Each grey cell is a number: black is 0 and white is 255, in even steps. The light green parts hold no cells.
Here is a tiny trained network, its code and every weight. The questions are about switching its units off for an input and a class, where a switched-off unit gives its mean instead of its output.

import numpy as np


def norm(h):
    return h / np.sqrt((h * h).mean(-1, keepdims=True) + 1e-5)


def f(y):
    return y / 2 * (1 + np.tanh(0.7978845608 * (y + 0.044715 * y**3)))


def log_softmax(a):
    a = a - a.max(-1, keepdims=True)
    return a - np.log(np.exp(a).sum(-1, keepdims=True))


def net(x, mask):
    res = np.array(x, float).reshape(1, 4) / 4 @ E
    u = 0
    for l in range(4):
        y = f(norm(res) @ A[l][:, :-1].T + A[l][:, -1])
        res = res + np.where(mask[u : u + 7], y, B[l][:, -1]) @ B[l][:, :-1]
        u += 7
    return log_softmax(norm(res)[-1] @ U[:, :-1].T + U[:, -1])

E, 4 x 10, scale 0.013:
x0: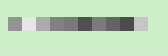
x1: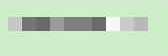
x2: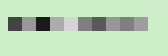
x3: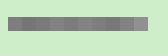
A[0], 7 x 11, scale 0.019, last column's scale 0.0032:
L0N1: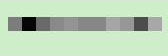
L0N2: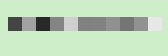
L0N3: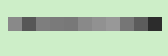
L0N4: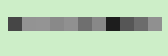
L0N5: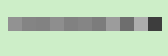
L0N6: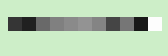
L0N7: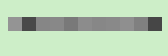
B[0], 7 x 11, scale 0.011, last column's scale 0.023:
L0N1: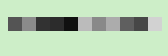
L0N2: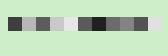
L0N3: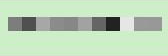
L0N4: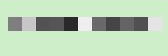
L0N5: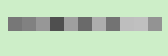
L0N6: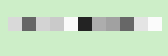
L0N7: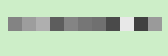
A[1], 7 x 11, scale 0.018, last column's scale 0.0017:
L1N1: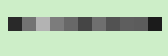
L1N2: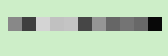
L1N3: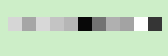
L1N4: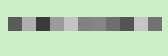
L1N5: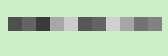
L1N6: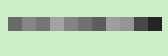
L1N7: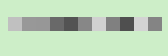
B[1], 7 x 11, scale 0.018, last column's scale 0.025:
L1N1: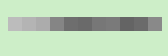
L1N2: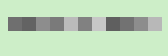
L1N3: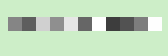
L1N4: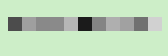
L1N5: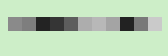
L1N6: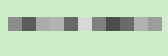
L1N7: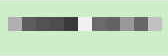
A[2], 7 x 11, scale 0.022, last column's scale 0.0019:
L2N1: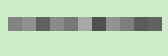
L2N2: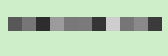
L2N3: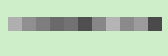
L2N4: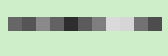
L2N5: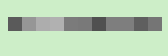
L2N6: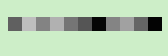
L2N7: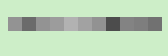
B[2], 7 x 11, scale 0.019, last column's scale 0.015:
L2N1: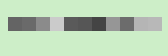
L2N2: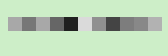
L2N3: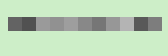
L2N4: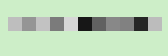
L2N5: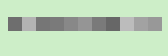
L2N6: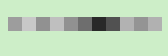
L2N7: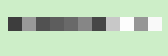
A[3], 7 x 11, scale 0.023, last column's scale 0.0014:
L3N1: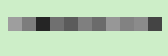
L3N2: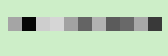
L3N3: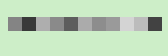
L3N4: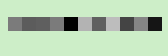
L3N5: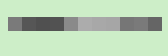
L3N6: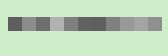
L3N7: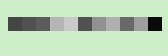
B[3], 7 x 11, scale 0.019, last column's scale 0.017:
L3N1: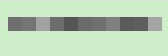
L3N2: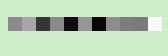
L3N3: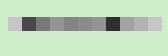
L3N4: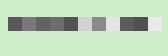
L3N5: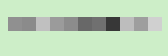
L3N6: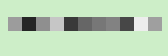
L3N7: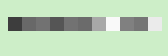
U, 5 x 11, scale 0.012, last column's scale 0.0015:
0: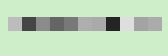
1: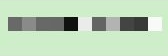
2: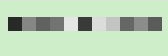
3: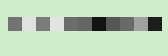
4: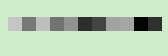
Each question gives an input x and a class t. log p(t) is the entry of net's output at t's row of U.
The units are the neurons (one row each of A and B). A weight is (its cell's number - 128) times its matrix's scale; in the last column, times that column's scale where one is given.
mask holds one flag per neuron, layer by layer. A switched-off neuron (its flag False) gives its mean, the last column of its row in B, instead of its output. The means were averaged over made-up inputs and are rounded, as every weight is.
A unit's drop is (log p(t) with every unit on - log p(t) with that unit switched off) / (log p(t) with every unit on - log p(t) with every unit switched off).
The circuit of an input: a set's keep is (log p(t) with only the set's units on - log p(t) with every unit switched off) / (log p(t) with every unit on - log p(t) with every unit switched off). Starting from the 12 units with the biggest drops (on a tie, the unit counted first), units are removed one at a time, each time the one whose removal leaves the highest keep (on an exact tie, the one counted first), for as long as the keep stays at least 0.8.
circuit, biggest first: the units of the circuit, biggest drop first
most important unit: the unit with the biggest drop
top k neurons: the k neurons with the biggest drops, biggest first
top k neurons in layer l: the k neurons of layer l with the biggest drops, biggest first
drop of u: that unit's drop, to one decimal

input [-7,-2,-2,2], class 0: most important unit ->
L0N6
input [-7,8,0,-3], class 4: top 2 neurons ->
[L2N4, L0N2]
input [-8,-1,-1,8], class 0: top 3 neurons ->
[L0N6, L0N2, L0N1]
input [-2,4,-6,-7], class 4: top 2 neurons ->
[L0N6, L1N3]
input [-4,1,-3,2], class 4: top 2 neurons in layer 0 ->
[L0N1, L0N2]
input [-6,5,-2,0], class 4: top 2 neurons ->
[L2N4, L0N2]
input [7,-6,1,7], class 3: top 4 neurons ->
[L1N5, L0N1, L1N7, L1N3]
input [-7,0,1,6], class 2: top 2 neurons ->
[L0N4, L0N6]
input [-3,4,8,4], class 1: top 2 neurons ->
[L0N6, L1N5]
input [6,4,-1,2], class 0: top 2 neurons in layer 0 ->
[L0N2, L0N4]
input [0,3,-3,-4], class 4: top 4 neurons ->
[L0N2, L0N6, L1N3, L2N4]
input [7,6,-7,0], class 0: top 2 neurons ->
[L0N2, L0N4]
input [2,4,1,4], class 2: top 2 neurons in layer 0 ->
[L0N4, L0N1]
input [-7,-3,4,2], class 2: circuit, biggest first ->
[L0N6]
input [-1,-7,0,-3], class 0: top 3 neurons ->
[L0N6, L0N2, L1N7]
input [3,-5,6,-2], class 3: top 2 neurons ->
[L0N4, L1N3]
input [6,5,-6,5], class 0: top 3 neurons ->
[L0N2, L0N4, L0N1]
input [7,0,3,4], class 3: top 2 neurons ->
[L0N6, L1N3]
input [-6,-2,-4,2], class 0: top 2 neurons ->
[L0N6, L0N2]
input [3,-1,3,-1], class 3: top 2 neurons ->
[L0N6, L1N3]
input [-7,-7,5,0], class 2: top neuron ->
[L0N6]
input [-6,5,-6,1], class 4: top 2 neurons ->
[L2N4, L1N3]
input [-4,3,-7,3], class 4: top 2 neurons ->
[L1N3, L2N4]
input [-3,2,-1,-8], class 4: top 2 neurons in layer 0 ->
[L0N2, L0N1]
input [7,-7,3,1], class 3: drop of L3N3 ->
0.0
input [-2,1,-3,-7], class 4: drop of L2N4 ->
0.5
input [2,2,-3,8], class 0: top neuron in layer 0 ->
[L0N2]
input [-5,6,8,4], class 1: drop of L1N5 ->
0.1
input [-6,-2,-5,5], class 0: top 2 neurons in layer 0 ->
[L0N6, L0N2]
